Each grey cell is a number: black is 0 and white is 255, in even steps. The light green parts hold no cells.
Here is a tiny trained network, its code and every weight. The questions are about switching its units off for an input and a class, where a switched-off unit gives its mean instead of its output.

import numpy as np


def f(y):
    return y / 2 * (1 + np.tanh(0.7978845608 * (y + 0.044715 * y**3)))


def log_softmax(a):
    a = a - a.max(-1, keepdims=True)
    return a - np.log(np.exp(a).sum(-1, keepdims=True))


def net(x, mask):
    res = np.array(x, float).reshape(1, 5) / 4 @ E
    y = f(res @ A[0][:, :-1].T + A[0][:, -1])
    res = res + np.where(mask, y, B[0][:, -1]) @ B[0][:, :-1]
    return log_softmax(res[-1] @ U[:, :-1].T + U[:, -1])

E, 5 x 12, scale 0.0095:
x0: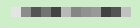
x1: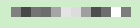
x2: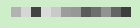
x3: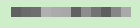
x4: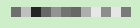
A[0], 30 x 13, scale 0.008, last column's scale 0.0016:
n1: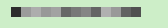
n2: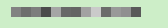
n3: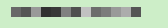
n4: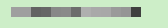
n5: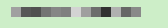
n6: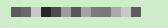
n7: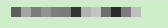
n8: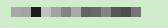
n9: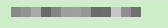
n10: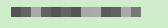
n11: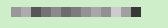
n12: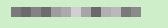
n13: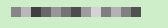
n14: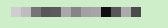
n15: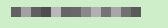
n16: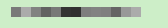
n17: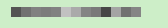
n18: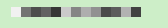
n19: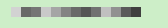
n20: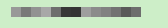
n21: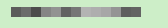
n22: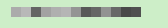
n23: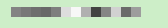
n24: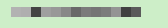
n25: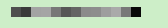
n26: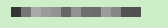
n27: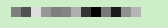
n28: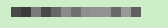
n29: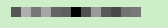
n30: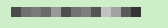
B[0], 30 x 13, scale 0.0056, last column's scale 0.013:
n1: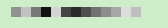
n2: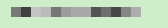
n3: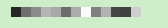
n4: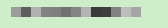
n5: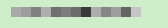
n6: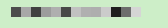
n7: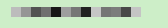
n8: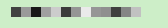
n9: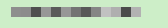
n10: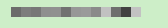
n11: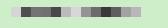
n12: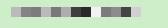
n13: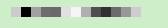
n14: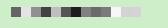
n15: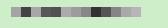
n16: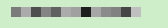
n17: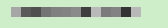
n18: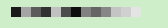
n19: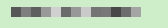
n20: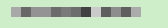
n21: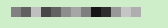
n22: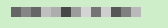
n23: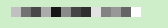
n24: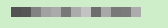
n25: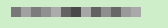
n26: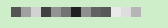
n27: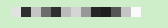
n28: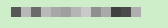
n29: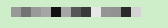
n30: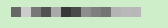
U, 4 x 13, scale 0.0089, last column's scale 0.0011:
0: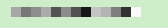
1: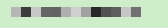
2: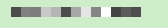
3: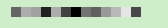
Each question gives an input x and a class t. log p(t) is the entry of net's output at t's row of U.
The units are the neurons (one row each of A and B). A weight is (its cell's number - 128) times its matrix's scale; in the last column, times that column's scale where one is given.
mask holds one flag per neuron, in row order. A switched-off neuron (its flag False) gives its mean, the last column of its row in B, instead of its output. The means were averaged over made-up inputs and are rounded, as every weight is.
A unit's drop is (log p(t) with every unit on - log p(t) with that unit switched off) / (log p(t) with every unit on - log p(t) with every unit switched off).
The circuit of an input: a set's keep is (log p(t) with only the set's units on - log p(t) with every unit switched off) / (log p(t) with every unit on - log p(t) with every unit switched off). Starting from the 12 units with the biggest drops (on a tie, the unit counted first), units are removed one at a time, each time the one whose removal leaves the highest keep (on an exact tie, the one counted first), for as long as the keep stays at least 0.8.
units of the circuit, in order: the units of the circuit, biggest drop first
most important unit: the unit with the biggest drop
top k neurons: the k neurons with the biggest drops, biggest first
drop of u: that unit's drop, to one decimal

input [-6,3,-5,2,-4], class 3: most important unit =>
n26
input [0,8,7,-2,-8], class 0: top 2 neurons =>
[n23; n12]
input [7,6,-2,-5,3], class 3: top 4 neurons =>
[n18; n14; n29; n7]
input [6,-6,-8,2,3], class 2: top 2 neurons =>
[n3; n6]
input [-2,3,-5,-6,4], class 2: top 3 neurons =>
[n27; n6; n3]
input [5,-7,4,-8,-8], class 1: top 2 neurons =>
[n27; n23]
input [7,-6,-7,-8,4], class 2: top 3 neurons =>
[n3; n6; n10]
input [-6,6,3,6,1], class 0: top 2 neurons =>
[n23; n12]
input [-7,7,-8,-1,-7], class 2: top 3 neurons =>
[n6; n3; n28]
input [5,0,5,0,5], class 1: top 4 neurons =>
[n13; n11; n6; n3]
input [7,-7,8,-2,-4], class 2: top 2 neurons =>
[n8; n22]
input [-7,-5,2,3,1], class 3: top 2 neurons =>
[n1; n26]
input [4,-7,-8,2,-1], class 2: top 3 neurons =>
[n3; n6; n23]
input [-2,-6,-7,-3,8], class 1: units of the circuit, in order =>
[n13]
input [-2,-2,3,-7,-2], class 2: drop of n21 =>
0.1
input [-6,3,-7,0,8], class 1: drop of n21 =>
0.2
